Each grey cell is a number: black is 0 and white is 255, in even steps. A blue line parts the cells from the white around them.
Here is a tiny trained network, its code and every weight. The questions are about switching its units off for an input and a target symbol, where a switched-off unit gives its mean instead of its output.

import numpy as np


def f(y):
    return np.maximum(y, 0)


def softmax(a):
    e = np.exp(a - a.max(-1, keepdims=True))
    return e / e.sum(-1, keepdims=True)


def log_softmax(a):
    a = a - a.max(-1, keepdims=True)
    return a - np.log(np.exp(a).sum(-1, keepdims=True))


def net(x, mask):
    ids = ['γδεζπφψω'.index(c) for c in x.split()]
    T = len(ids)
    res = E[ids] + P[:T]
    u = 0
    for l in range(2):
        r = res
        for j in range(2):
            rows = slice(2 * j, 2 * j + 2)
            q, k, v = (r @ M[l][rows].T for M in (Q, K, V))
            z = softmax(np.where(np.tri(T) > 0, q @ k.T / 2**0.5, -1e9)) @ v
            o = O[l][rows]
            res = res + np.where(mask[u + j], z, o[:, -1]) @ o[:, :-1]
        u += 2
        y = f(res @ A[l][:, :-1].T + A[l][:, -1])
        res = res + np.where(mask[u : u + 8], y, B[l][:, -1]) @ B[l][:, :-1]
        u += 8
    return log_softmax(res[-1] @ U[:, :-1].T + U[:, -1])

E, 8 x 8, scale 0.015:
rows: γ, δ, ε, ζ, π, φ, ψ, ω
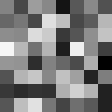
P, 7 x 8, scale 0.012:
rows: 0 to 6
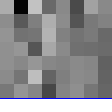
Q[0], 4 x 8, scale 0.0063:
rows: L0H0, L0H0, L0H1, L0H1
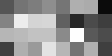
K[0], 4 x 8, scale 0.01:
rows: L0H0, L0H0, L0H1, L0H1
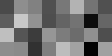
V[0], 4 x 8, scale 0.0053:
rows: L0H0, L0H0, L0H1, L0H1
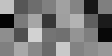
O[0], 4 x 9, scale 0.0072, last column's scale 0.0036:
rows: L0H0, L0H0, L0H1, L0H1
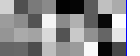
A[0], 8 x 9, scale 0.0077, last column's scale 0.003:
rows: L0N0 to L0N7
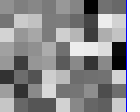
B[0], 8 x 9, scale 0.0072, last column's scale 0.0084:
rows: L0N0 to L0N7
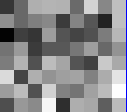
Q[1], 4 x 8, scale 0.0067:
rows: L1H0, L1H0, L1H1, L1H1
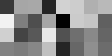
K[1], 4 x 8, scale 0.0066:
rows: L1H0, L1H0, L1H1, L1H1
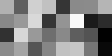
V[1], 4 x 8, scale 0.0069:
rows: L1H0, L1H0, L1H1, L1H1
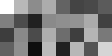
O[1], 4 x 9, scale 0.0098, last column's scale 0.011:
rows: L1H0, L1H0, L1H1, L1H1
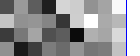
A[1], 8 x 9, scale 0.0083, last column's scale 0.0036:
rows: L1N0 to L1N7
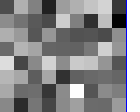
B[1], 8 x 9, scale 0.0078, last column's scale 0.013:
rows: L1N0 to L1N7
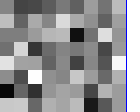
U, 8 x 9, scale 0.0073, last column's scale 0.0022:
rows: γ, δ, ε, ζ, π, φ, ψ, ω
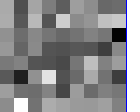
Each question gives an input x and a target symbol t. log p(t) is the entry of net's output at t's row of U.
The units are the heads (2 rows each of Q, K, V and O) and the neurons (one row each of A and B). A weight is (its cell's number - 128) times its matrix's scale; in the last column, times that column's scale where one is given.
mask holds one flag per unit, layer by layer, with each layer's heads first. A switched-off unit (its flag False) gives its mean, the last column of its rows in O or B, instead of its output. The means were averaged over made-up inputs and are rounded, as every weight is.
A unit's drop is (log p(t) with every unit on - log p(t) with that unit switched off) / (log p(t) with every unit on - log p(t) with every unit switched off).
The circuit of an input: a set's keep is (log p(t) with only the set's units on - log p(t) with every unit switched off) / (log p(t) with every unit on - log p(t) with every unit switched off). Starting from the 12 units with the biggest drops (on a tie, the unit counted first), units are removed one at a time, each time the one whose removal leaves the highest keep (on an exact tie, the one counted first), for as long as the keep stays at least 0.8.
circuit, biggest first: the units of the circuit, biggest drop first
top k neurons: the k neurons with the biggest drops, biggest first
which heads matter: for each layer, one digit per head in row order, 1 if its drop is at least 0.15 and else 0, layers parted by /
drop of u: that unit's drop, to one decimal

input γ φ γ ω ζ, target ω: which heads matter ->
00 / 01
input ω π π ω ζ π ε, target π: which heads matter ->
10 / 10
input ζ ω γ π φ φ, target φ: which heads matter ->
10 / 00
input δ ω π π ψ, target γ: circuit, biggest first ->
[L1H0; L1N4; L0H0]
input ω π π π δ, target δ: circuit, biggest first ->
[L0N5; L0H1; L1H0]
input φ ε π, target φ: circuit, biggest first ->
[L1H0; L1N2; L1N4]
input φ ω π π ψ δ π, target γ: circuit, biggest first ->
[L1H0; L1N5; L1N4]
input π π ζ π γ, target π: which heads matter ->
00 / 10
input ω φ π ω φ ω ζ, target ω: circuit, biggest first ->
[L1H1; L0H0]
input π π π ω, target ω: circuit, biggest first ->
[L0H0; L1H1; L0N2]
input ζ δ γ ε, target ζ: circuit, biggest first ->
[L0H0; L1H0; L0N1; L0N6]
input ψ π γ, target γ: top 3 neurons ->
[L1N5; L1N4; L0N0]
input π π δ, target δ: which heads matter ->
01 / 00
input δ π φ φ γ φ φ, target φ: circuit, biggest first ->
[L0N2; L0N0; L1N4]
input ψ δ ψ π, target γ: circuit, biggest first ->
[L1H0; L1N4; L1N5]
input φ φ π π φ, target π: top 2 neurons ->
[L0N0; L1N0]
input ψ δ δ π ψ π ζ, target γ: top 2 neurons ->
[L0N2; L1N5]
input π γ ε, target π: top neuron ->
[L1N3]
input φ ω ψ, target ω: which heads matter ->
10 / 00
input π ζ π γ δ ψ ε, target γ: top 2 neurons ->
[L0N1; L1N5]
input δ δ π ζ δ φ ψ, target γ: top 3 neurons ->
[L0N2; L1N4; L0N0]
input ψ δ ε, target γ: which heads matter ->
00 / 11
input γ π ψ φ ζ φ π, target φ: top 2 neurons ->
[L0N6; L0N7]
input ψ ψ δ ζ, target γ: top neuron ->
[L1N5]
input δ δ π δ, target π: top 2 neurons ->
[L0N1; L1N3]
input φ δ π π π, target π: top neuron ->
[L1N0]
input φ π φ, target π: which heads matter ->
01 / 10
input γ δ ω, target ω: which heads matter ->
10 / 01
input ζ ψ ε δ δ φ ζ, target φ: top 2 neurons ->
[L0N2; L0N6]
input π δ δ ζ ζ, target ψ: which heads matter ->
01 / 01
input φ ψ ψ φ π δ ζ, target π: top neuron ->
[L0N6]
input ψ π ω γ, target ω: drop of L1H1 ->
0.2
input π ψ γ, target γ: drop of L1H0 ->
0.8
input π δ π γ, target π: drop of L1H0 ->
0.1
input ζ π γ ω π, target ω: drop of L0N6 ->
0.1
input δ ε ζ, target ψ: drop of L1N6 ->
0.2
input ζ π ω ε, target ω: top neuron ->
[L0N7]
